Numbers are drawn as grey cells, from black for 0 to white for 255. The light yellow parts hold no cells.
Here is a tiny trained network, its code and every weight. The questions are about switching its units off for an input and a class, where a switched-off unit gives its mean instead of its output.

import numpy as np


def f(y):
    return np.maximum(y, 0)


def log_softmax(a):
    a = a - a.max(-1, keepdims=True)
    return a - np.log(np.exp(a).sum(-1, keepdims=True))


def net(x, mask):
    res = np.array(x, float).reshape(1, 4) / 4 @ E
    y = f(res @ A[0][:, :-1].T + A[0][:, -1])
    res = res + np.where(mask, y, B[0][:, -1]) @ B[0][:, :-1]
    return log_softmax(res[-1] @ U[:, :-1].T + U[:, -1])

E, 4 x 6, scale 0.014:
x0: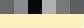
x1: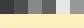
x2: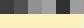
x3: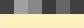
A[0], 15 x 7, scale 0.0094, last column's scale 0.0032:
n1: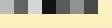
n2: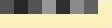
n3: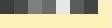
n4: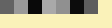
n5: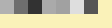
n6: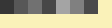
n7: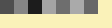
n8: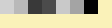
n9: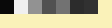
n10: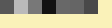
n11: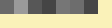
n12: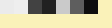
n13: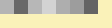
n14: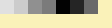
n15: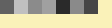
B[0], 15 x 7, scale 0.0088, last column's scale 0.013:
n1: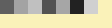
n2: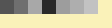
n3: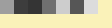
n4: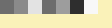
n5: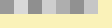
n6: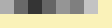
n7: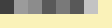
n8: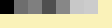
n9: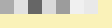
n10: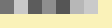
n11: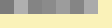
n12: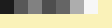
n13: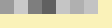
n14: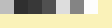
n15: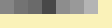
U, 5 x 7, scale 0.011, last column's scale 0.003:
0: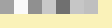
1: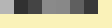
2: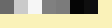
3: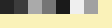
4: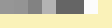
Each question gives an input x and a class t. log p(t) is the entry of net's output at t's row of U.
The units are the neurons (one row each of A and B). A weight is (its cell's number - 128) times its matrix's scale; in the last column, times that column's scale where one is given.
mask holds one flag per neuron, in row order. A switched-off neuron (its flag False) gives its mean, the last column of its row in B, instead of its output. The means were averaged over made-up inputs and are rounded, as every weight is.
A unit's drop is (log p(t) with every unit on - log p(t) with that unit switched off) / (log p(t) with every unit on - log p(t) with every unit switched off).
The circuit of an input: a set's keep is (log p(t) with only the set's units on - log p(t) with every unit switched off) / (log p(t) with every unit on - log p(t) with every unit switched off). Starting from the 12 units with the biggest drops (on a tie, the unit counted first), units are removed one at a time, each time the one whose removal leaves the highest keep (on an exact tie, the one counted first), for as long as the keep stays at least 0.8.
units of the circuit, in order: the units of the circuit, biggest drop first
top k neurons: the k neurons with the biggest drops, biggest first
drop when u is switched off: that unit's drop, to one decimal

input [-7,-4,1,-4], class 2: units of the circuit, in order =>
n1
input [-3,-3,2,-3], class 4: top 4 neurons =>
n9; n4; n12; n3
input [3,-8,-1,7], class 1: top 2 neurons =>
n14; n5
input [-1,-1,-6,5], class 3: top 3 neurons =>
n12; n5; n8
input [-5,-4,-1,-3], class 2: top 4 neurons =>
n1; n9; n3; n6
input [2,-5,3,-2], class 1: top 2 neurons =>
n14; n12
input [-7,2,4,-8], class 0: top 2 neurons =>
n4; n13
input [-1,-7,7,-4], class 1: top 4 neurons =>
n14; n12; n8; n10
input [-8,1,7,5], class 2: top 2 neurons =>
n1; n12
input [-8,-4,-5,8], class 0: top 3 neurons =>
n9; n10; n4
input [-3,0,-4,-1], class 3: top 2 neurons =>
n4; n12
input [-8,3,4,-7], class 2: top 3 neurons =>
n1; n9; n10
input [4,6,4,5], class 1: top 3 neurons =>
n3; n6; n5
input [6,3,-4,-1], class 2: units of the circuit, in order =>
n4
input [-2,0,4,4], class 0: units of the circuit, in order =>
n12; n9
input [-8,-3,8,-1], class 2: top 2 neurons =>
n1; n12
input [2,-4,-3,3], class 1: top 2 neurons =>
n14; n5
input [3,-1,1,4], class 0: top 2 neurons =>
n9; n1
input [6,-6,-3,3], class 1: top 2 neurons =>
n14; n1
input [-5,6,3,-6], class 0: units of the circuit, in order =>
n13
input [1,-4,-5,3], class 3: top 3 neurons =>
n12; n3; n8
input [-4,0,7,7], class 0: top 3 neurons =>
n9; n12; n8
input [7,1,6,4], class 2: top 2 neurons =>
n4; n12
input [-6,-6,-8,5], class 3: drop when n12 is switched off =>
0.8
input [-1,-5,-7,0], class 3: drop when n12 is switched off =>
0.6
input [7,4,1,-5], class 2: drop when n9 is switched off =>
0.2
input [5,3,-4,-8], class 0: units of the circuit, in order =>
n5
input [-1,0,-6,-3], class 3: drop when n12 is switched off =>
0.2
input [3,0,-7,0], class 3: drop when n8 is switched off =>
0.1
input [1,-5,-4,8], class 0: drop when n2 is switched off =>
0.0
